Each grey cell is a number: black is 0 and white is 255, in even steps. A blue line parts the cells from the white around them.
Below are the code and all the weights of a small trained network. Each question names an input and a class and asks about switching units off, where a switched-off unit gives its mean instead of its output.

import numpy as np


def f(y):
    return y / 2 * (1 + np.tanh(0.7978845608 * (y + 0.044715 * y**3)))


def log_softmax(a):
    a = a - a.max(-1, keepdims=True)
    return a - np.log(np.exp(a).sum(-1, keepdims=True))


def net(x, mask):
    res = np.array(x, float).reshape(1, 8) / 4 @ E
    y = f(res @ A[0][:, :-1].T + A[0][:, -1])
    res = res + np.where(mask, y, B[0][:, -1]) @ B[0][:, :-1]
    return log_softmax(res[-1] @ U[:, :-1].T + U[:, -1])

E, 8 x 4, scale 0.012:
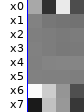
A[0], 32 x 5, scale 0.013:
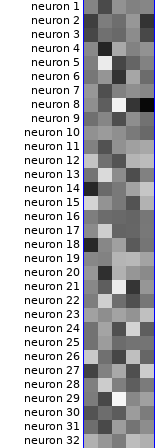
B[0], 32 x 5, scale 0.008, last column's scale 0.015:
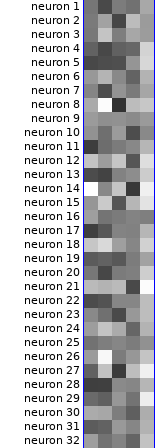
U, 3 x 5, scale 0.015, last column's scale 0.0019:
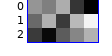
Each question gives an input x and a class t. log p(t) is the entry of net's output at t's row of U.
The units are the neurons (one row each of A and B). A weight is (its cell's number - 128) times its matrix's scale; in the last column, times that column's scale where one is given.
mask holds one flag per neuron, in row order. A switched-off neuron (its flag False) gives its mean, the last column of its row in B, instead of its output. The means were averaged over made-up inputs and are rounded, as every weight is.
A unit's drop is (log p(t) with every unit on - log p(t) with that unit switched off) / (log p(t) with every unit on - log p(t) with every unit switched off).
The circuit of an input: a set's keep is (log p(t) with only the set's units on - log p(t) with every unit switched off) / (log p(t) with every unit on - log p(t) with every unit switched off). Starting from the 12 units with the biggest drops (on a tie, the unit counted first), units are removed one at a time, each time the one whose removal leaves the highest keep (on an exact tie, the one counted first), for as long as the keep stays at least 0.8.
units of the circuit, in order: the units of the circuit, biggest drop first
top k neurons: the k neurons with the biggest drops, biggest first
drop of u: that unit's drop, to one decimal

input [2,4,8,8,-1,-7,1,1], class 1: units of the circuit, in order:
neuron 14
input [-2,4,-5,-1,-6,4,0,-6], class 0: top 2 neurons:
neuron 12; neuron 27
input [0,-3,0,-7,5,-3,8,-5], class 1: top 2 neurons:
neuron 15; neuron 14
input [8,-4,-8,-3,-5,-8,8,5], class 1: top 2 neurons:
neuron 8; neuron 15
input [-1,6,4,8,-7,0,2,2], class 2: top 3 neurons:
neuron 8; neuron 26; neuron 18
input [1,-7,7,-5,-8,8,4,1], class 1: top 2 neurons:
neuron 14; neuron 15
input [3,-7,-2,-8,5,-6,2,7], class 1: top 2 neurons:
neuron 27; neuron 8
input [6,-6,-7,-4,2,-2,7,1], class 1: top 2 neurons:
neuron 8; neuron 15
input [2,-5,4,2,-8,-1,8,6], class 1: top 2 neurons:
neuron 15; neuron 8
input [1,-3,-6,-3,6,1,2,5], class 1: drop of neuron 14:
0.2
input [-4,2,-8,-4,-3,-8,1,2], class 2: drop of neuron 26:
0.1
